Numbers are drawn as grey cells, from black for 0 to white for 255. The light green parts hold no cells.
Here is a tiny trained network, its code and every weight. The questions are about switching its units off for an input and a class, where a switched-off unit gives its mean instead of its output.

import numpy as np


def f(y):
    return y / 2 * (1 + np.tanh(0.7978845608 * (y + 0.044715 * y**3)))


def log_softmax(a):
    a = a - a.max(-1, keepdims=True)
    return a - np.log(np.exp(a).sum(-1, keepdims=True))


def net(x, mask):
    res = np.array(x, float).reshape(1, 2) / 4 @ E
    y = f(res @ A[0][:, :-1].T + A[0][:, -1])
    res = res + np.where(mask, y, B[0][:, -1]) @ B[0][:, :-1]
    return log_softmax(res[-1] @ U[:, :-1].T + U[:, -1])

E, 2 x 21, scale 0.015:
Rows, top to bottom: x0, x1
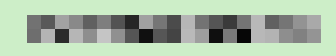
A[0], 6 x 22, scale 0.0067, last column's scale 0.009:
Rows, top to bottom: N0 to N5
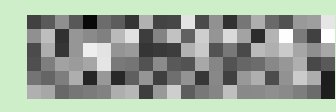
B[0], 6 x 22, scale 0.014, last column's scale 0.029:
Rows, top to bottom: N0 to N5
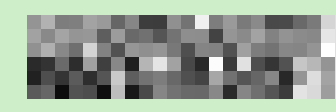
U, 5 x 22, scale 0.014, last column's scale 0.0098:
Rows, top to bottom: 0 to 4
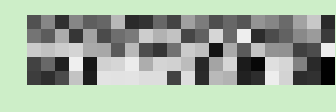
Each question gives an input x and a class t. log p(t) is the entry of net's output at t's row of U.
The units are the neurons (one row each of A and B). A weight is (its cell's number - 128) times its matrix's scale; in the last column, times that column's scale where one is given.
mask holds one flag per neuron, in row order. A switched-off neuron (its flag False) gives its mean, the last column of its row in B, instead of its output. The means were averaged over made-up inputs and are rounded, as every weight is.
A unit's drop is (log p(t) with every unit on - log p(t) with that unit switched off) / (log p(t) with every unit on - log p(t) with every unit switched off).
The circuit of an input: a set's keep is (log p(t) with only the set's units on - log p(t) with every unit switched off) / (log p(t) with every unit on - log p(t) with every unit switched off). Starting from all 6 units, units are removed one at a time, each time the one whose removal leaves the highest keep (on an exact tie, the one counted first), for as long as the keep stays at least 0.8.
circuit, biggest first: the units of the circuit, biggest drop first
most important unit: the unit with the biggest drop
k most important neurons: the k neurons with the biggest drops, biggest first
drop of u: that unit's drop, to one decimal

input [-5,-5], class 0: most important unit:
N2
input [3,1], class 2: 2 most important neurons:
N5; N3
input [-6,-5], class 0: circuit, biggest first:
N2; N1
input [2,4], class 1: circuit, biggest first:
N1; N2
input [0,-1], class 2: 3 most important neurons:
N3; N5; N4
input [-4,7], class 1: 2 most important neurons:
N2; N3
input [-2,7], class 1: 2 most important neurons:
N3; N2
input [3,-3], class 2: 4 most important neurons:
N3; N5; N2; N0
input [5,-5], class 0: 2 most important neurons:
N2; N4
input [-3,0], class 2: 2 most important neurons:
N4; N3
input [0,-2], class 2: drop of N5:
0.2
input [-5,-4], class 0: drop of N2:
0.3
